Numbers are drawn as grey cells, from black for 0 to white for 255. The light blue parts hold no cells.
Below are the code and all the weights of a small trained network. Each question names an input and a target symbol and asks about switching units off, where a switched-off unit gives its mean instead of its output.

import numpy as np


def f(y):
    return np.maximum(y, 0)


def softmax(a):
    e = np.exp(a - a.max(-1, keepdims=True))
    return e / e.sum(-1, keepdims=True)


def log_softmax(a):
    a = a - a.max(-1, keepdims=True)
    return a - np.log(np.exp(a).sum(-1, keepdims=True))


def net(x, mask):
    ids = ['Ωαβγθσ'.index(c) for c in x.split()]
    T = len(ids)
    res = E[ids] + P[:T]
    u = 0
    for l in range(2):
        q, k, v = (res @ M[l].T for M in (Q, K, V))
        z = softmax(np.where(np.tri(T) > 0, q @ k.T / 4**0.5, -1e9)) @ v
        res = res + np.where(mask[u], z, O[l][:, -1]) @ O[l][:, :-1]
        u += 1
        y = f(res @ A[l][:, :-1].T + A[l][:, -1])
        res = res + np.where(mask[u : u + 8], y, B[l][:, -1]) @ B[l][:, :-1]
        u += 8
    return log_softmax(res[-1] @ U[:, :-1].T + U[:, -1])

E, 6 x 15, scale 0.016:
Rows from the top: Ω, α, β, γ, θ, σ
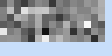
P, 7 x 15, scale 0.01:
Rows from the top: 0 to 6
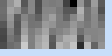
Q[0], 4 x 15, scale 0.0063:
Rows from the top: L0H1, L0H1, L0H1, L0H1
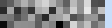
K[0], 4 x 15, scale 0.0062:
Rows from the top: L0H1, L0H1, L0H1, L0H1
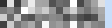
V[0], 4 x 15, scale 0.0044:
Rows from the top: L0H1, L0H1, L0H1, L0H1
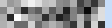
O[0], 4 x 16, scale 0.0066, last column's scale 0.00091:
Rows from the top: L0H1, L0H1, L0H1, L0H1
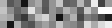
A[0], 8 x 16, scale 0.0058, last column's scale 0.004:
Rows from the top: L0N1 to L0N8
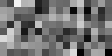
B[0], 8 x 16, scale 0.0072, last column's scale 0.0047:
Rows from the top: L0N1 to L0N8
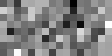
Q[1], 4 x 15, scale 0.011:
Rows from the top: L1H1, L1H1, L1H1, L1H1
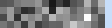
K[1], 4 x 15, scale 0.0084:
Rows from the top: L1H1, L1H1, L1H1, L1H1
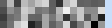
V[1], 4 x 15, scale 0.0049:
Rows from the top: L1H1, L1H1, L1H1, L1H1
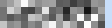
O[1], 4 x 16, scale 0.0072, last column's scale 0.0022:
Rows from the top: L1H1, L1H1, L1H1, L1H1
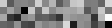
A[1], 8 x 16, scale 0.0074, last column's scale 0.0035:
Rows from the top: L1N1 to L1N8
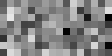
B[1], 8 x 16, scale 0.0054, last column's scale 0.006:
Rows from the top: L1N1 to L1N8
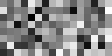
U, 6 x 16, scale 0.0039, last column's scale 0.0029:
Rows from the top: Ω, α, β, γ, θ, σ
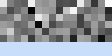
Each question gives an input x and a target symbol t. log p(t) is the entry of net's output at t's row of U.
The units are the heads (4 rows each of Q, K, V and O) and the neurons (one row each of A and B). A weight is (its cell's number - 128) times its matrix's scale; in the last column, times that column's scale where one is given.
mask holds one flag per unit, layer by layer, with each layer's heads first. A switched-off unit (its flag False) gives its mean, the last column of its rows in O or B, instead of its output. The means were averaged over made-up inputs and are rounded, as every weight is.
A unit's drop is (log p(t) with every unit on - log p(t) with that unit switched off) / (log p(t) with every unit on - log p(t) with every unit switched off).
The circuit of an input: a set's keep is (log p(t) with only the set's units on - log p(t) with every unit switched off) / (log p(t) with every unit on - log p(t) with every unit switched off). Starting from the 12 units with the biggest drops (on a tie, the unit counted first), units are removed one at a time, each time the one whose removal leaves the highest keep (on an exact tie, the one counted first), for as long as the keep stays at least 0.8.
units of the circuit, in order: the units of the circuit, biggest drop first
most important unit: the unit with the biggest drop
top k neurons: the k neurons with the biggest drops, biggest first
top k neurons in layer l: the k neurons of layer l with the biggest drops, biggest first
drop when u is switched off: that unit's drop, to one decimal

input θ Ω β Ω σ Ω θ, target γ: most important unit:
L1N2
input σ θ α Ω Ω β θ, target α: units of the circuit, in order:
(L1H1; L0H1)
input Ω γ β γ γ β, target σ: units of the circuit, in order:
(L0H1; L1H1)
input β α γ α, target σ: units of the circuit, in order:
(L0H1; L1H1; L0N4)
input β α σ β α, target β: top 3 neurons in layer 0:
(L0N4; L0N3; L0N5)
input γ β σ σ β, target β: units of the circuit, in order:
(L1H1; L0H1; L1N8)
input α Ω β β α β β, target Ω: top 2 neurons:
(L1N6; L1N5)
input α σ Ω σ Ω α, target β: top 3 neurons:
(L0N4; L1N8; L0N8)
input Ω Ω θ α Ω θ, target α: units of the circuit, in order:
(L0H1; L1H1)
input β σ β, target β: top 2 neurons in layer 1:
(L1N8; L1N2)
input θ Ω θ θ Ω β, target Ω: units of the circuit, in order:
(L1H1; L0H1; L1N1; L1N2)
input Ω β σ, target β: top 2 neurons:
(L1N8; L0N3)
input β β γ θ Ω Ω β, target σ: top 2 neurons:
(L0N6; L0N1)
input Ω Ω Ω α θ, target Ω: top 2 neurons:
(L0N2; L1N6)
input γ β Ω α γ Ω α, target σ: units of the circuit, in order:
(L1H1; L0H1; L0N4; L0N8)
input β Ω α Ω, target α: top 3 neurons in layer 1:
(L1N5; L1N2; L1N1)
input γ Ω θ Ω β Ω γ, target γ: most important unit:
L0N5
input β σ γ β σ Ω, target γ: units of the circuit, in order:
(L1H1; L0N4; L1N6; L0H1)
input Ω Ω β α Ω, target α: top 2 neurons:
(L1N5; L0N4)
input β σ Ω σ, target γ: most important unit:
L1H1
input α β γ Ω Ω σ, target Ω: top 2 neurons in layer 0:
(L0N4; L0N8)
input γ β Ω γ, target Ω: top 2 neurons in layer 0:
(L0N1; L0N2)
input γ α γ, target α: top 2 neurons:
(L1N5; L0N4)
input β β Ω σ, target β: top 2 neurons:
(L1N8; L0N4)
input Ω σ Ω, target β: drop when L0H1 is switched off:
1.3
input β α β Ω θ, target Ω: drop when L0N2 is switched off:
0.3
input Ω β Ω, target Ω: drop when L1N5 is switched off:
0.1
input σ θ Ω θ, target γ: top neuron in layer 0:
(L0N8)
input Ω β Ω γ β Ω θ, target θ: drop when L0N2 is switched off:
0.2
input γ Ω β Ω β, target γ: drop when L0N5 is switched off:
0.1
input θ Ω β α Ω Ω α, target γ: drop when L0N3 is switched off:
0.0
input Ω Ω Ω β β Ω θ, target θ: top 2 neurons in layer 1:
(L1N7; L1N3)
